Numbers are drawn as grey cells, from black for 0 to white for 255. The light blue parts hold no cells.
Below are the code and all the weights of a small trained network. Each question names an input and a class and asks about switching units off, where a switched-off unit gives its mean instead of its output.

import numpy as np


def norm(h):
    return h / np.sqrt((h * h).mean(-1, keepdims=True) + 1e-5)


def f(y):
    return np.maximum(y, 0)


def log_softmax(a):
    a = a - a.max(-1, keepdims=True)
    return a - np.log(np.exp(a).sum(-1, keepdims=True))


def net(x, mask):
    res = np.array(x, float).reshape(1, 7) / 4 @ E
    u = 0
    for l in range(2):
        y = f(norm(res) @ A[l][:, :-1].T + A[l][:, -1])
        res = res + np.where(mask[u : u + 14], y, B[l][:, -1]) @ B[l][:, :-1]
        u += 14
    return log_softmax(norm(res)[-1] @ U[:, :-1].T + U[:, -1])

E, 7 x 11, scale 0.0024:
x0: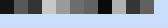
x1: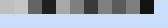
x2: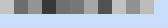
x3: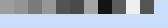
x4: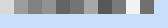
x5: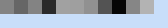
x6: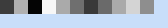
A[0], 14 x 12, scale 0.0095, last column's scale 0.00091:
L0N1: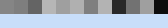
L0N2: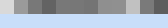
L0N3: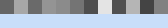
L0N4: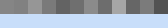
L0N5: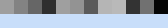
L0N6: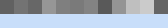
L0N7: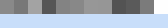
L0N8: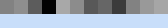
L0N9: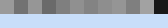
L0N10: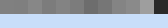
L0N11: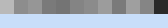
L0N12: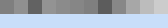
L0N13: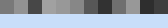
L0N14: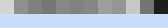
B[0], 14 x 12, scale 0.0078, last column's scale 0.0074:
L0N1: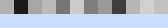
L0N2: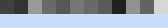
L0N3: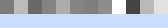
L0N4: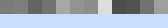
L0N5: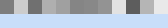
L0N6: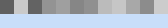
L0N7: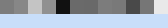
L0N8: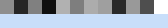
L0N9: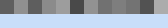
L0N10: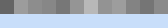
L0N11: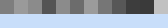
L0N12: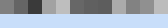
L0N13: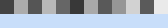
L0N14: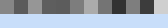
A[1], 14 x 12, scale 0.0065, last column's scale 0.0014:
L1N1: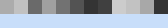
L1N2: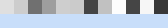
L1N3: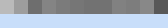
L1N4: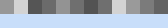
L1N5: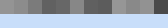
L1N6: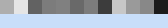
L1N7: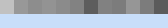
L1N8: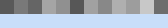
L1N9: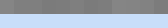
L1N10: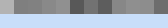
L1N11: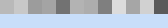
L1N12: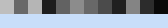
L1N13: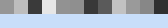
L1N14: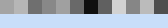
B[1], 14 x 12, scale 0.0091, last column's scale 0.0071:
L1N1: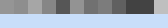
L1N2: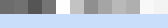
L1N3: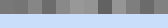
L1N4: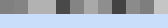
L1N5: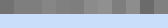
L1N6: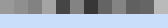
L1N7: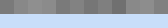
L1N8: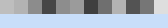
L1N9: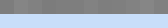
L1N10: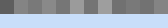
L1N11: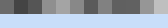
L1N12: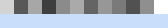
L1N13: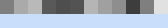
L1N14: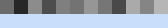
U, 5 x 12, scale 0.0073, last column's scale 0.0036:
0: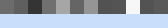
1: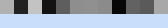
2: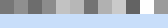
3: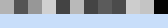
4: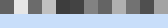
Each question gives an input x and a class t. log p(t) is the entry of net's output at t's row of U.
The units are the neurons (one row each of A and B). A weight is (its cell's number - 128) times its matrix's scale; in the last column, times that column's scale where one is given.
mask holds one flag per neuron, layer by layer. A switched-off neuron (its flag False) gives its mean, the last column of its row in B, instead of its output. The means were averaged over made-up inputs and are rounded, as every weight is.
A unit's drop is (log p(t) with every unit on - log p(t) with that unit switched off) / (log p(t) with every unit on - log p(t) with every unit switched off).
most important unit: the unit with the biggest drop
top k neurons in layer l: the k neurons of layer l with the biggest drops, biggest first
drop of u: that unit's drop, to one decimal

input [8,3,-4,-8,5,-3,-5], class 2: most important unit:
L1N2
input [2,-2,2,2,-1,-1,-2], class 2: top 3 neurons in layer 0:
(L0N8; L0N13; L0N2)
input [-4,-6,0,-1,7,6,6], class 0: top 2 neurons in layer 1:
(L1N12; L1N2)
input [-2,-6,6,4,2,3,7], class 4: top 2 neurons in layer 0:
(L0N3; L0N5)
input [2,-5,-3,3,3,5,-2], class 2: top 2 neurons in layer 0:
(L0N13; L0N6)
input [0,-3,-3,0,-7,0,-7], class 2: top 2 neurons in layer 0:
(L0N8; L0N5)
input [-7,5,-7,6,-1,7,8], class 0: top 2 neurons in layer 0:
(L0N13; L0N3)
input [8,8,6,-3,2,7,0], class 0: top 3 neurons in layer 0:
(L0N8; L0N13; L0N5)
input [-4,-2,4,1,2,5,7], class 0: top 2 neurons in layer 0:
(L0N6; L0N12)
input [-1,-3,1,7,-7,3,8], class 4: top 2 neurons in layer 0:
(L0N13; L0N5)
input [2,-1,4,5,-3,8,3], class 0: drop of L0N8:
0.9
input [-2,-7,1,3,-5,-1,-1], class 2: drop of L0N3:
0.0
